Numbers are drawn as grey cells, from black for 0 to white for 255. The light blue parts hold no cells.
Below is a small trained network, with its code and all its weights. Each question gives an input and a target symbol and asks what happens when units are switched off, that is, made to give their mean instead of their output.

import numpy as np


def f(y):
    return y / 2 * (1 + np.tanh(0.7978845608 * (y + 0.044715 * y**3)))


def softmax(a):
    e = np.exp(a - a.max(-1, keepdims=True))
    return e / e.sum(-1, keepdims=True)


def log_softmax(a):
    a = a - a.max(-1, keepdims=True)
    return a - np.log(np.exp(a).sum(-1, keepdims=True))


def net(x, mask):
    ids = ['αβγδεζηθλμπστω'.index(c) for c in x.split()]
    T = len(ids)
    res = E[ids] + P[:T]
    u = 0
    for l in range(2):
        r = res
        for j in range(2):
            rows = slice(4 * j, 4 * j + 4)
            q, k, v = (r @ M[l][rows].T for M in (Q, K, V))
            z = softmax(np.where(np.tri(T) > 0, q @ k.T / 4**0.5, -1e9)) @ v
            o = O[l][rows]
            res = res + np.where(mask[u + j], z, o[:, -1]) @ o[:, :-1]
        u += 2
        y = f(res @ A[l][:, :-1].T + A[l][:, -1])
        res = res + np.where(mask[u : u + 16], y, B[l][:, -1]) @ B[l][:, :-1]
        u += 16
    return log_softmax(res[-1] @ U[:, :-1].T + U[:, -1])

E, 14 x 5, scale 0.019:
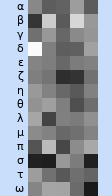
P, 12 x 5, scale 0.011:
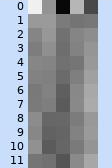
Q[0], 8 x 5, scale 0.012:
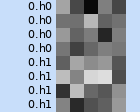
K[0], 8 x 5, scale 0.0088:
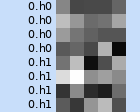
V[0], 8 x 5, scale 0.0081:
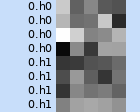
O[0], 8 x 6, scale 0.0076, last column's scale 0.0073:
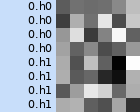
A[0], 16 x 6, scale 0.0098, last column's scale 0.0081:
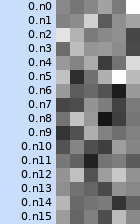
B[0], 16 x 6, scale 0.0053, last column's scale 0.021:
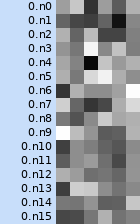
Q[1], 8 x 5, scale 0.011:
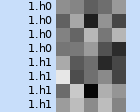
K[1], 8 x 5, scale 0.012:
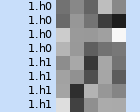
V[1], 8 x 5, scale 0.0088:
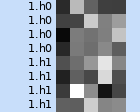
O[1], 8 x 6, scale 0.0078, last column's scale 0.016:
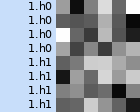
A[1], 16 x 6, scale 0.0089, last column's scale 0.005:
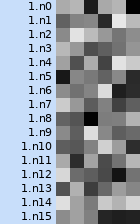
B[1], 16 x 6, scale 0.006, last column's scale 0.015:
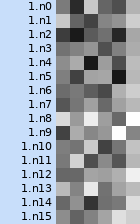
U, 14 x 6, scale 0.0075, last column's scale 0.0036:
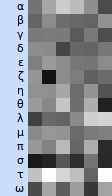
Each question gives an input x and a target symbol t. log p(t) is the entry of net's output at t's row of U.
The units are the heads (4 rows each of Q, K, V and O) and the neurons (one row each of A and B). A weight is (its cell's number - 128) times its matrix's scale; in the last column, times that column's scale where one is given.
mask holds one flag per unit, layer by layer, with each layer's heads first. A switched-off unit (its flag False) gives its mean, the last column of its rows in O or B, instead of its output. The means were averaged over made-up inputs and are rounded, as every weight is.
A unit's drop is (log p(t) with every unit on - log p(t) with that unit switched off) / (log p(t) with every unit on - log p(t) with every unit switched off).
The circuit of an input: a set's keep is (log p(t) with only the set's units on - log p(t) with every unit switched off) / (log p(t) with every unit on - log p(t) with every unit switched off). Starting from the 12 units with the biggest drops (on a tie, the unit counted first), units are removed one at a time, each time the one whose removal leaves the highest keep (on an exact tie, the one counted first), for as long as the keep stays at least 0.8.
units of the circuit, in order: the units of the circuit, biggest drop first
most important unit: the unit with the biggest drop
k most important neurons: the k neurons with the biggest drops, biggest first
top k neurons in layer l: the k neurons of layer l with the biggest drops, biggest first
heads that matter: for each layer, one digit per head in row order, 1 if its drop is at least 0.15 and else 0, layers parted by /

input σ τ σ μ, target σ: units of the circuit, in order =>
1.h0, 0.h0, 0.n9
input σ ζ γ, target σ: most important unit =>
1.h0
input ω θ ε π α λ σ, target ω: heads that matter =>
10 / 11
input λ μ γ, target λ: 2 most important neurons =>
0.n5, 0.n6
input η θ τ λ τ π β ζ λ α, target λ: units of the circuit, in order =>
1.h1, 0.n5, 0.h1, 1.n8
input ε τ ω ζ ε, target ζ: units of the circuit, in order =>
1.h0, 0.h1, 0.n6, 0.n9
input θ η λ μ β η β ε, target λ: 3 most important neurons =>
0.n5, 1.n8, 0.n9
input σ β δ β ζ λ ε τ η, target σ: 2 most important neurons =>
0.n9, 1.n8
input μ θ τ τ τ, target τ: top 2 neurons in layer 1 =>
1.n8, 1.n2
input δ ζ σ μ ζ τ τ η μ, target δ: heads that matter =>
11 / 01
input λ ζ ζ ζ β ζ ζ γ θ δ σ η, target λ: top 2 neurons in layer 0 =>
0.n5, 0.n9
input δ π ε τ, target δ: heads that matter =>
01 / 01
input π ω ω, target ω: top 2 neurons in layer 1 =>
1.n8, 1.n2
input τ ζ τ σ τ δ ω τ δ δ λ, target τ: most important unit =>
1.h1
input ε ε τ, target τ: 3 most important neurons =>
0.n9, 0.n7, 1.n6
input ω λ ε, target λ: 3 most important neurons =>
1.n8, 0.n5, 0.n9
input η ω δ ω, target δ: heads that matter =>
00 / 01
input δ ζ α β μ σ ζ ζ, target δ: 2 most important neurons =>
0.n5, 0.n12
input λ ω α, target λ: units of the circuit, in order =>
1.h1, 0.h1
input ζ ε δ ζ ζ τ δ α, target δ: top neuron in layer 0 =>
0.n5
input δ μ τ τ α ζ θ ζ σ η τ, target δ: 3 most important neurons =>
0.n5, 0.n12, 1.n4
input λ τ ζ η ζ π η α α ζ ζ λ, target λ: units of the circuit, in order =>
0.n5, 0.h1, 1.n8
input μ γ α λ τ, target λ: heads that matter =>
01 / 01
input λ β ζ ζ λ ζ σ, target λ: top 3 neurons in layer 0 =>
0.n9, 0.n5, 0.n6
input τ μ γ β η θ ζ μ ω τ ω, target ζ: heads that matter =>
11 / 10
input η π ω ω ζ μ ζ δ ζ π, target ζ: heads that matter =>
01 / 10
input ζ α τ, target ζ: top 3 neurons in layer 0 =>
0.n6, 0.n9, 0.n11
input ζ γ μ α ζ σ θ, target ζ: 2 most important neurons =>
0.n11, 0.n4
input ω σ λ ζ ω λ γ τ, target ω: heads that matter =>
10 / 11
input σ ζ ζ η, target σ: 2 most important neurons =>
1.n8, 0.n9
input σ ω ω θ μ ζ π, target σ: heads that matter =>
11 / 10
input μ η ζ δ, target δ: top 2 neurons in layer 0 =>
0.n5, 0.n6
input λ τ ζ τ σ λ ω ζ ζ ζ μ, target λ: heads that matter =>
11 / 01
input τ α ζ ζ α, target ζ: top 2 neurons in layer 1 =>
1.n0, 1.n8
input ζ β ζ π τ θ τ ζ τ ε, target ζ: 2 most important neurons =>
0.n9, 0.n6
